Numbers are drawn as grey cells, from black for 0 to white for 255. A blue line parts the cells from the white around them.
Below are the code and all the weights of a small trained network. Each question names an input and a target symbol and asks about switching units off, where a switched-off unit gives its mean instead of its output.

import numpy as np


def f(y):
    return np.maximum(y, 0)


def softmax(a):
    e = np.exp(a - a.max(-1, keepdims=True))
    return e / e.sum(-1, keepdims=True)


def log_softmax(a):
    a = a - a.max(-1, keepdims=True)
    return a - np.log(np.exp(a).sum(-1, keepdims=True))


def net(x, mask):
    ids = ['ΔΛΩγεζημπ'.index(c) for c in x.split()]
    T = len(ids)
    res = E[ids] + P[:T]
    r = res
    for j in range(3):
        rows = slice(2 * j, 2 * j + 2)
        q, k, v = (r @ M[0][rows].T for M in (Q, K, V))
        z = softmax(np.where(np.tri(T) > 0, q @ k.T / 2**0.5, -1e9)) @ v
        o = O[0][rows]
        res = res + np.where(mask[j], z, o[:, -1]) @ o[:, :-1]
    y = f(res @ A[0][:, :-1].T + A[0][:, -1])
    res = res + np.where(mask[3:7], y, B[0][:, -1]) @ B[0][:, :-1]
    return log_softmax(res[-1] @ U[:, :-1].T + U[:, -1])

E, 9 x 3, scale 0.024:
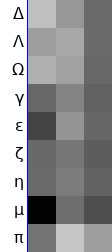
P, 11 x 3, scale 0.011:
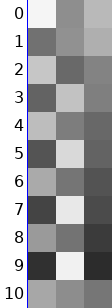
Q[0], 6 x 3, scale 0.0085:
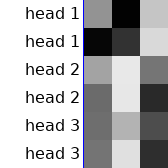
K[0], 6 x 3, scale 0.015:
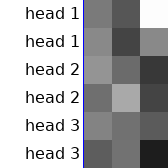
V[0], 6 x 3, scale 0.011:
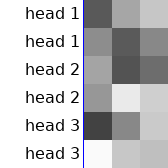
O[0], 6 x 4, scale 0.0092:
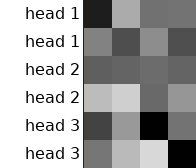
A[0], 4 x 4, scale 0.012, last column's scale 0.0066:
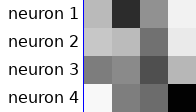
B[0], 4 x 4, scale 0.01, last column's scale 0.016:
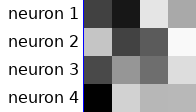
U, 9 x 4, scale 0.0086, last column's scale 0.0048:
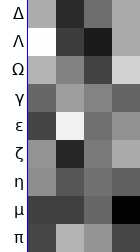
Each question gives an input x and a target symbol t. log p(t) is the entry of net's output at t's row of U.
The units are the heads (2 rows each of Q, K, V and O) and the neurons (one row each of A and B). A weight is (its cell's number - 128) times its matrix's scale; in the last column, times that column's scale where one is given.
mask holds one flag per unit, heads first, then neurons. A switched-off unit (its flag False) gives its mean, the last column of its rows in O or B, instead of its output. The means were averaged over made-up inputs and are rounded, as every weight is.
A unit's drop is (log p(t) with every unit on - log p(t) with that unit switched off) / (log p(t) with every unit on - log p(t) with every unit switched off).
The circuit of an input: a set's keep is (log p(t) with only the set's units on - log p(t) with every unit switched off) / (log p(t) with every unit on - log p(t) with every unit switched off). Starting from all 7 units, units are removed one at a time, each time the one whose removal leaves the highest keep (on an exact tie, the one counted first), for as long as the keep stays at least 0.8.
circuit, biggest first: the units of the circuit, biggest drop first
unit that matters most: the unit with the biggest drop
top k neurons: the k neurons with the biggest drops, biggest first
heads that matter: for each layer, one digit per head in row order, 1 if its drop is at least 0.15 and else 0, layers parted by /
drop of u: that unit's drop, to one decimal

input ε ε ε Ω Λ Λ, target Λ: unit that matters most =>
neuron 2
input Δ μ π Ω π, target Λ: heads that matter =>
000
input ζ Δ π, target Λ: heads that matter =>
010
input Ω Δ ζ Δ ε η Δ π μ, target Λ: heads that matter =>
010
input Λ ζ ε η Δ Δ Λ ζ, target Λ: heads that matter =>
100
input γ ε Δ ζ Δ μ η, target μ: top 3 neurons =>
[neuron 2; neuron 1; neuron 3]
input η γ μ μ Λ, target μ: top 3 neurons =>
[neuron 1; neuron 4; neuron 3]
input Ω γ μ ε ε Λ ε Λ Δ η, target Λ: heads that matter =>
001
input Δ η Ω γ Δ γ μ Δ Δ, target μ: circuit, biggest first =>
[neuron 4; neuron 1; head 3]
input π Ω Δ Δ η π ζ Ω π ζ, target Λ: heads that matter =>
101
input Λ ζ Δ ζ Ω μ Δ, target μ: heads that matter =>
001
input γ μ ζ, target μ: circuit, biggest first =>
[neuron 2; head 2]
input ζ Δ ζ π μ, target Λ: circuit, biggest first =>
[neuron 4; head 3]
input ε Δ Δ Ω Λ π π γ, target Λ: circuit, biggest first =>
[neuron 4]
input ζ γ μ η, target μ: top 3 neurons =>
[neuron 2; neuron 3; neuron 1]
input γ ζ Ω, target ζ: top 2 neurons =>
[neuron 1; neuron 2]
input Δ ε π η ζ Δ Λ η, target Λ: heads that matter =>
100
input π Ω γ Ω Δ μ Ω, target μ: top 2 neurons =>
[neuron 4; neuron 1]
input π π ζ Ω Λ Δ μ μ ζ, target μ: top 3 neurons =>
[neuron 2; neuron 1; neuron 3]
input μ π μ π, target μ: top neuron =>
[neuron 2]
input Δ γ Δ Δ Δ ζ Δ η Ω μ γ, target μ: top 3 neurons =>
[neuron 2; neuron 1; neuron 3]
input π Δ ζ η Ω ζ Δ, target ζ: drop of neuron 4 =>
0.1
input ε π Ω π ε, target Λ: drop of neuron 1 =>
0.2
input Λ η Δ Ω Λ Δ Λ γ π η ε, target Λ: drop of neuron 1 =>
0.3
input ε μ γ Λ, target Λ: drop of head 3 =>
0.0
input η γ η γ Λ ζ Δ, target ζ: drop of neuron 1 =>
0.5
